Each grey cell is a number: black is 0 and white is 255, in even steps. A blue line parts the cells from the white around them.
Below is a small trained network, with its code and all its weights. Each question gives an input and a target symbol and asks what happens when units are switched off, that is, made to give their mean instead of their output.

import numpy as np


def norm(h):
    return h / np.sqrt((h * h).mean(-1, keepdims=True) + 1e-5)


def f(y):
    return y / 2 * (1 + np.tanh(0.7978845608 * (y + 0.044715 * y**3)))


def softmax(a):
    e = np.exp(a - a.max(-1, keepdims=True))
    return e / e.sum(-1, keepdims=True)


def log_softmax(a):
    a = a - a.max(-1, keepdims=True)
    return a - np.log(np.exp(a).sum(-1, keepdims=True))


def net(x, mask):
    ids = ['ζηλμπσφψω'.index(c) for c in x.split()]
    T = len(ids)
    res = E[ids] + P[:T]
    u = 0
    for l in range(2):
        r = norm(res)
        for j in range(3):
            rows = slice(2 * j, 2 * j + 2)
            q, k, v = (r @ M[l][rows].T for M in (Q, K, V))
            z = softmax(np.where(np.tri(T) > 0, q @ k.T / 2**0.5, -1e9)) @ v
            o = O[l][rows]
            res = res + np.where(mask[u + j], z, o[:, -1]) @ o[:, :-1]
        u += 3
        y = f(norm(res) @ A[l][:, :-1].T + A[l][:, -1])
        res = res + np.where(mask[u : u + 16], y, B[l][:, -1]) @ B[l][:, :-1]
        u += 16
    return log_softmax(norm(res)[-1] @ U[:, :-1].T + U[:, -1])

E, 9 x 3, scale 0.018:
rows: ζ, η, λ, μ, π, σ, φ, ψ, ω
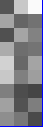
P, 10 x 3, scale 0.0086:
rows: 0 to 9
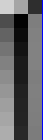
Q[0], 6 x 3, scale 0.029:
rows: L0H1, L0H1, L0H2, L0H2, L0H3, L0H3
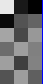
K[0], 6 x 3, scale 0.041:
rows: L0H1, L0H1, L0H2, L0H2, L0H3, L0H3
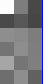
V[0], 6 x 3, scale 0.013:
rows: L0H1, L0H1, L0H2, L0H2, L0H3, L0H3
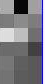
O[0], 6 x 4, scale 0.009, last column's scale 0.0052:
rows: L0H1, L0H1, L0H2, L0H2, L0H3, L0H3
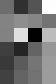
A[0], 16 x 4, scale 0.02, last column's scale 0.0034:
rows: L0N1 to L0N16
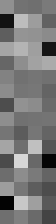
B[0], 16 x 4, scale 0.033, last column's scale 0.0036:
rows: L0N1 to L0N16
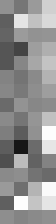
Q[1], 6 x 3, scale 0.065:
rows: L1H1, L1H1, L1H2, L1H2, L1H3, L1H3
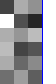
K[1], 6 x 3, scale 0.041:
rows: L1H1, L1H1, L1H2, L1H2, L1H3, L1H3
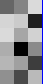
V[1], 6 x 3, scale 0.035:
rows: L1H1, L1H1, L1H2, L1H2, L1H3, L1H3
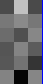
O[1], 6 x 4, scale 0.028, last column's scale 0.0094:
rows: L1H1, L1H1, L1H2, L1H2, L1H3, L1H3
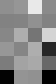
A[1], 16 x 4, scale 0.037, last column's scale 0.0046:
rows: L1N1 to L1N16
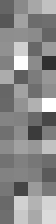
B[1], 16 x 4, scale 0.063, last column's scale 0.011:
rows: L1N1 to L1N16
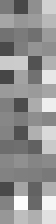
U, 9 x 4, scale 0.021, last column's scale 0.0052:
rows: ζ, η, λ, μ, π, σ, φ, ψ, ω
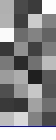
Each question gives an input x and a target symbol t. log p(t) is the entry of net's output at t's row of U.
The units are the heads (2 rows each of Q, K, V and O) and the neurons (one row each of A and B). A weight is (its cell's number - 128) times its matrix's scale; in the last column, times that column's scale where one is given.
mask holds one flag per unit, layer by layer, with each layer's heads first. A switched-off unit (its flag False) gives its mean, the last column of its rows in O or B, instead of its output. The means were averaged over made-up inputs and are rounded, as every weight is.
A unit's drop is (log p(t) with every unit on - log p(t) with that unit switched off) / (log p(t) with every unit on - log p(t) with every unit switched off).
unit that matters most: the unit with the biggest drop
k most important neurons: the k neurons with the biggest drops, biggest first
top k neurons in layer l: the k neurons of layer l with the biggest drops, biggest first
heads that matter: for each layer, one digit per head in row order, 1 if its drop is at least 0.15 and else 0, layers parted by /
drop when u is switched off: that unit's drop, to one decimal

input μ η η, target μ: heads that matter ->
010 / 000
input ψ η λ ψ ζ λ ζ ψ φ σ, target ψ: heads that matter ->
010 / 101
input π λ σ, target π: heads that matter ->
010 / 100
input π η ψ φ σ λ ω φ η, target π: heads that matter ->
010 / 100
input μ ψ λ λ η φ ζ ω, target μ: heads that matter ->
010 / 000
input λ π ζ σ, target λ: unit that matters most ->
L1H3
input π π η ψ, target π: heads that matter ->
000 / 100
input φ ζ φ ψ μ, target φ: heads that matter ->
011 / 101
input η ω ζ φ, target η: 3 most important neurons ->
L0N15, L0N2, L0N14
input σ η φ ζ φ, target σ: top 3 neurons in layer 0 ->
L0N12, L0N11, L0N15
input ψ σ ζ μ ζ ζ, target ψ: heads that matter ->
111 / 000
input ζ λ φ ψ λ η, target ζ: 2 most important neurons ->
L0N4, L1N15
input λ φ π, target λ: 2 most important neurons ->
L1N15, L0N12
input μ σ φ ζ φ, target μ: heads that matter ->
010 / 000
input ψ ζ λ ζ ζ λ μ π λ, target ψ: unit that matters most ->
L0H2
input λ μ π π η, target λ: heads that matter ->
000 / 101
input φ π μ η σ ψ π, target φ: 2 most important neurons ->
L1N2, L1N7
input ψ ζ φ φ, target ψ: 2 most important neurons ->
L1N15, L1N10
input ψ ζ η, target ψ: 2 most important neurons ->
L1N15, L1N10
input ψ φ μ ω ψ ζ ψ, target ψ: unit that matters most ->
L0H2
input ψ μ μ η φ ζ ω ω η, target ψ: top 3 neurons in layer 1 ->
L1N15, L1N10, L1N16
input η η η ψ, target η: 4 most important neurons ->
L0N15, L0N2, L0N14, L0N11
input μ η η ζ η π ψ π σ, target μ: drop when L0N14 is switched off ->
0.8
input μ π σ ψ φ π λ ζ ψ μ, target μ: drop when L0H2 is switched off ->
1.0
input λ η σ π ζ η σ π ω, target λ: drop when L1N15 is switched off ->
0.4
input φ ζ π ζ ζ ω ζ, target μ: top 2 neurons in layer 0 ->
L0N15, L0N12
